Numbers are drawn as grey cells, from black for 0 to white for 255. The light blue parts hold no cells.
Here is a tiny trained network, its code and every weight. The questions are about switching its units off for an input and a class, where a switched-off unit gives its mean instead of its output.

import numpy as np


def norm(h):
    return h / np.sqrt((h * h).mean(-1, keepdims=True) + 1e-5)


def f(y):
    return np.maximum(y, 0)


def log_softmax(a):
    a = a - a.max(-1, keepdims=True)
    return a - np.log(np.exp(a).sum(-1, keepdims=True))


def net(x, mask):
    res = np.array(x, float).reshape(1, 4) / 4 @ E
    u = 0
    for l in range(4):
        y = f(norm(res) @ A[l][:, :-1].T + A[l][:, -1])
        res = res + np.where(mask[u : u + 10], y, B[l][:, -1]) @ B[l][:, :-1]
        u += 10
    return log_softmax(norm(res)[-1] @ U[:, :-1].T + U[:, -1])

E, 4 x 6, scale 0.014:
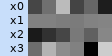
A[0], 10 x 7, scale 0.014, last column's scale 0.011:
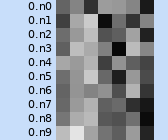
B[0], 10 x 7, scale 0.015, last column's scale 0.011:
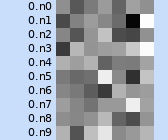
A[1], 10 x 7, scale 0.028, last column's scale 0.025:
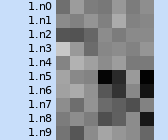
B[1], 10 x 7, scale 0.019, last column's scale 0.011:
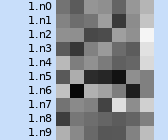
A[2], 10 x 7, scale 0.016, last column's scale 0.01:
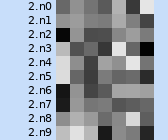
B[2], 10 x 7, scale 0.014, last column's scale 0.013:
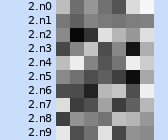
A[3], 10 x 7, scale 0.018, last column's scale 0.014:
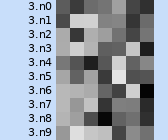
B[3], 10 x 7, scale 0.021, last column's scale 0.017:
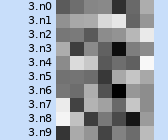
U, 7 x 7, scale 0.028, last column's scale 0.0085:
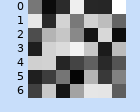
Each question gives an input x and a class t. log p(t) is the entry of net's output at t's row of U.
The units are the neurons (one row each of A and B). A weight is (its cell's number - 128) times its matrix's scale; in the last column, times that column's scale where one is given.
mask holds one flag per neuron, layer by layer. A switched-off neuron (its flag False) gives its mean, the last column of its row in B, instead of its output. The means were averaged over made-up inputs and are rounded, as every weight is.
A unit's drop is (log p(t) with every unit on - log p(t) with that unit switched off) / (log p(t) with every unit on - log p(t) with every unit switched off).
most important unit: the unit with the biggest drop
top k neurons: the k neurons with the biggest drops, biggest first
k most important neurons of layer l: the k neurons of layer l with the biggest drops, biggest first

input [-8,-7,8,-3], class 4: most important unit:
0.n3
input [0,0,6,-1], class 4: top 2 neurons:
0.n1, 0.n3
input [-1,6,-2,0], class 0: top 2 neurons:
0.n3, 1.n3
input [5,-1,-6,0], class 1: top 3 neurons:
1.n7, 0.n3, 3.n7
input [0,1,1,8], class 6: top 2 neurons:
0.n3, 0.n1
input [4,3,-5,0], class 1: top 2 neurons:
1.n7, 0.n3
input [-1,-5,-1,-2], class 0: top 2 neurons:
0.n1, 0.n3
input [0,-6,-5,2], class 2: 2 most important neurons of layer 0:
0.n1, 0.n9
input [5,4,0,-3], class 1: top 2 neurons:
0.n4, 2.n0
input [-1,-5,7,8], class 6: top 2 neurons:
0.n1, 1.n3
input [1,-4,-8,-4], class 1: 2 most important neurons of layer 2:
2.n6, 2.n2
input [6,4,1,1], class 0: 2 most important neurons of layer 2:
2.n7, 2.n0
